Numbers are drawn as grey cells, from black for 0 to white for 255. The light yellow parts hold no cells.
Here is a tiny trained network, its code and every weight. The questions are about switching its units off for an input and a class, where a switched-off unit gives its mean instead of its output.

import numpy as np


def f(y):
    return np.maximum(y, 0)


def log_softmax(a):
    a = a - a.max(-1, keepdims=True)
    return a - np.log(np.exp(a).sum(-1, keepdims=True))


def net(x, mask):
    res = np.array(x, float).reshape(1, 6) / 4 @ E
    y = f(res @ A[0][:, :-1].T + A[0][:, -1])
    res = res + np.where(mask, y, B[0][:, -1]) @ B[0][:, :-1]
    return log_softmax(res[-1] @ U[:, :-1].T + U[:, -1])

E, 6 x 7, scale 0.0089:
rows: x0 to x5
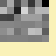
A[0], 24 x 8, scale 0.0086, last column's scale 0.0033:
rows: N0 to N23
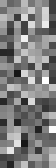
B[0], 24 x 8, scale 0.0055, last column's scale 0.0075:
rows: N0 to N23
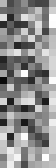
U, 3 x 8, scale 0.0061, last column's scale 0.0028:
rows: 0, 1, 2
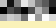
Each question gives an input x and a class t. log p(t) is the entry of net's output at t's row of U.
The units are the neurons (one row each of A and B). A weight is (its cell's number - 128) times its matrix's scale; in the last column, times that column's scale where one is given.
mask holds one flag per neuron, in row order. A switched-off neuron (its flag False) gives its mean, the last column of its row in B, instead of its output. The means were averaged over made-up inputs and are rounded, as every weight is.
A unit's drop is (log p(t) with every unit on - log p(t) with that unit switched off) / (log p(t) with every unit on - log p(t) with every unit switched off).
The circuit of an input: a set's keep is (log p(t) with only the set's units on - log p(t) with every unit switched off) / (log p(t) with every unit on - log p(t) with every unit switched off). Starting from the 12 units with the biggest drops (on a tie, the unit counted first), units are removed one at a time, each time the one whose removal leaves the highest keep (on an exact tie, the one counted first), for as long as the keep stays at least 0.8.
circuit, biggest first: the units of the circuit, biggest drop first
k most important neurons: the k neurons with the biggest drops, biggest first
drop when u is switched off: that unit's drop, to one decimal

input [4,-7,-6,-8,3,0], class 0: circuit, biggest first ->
(N19)
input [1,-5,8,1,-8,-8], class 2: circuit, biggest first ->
(N23 N7)
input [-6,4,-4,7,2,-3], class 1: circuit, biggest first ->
(N11 N3)
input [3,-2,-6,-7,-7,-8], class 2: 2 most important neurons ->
(N21 N11)
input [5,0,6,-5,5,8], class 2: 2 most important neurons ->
(N7 N11)
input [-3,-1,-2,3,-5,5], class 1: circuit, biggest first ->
(N7 N2)
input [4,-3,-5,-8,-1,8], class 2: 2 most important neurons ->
(N21 N11)
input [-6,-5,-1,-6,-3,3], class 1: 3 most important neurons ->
(N3 N11 N8)
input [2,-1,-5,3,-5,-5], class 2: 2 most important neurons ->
(N21 N11)
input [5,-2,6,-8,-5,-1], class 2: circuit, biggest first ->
(N7 N23)
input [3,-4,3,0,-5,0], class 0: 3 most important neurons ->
(N14 N19 N21)
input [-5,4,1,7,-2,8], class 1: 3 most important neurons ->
(N11 N3 N14)
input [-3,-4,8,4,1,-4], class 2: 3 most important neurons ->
(N7 N22 N23)
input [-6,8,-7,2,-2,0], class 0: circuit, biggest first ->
(N2)
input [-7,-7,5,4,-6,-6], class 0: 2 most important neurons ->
(N14 N20)
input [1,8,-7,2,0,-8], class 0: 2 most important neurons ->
(N2 N10)
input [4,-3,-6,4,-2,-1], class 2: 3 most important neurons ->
(N21 N11 N3)
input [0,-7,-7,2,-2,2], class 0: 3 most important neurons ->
(N19 N20 N14)
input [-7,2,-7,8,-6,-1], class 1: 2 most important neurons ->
(N11 N3)
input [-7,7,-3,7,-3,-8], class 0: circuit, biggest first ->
(N2)
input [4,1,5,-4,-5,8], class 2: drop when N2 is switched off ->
-0.1
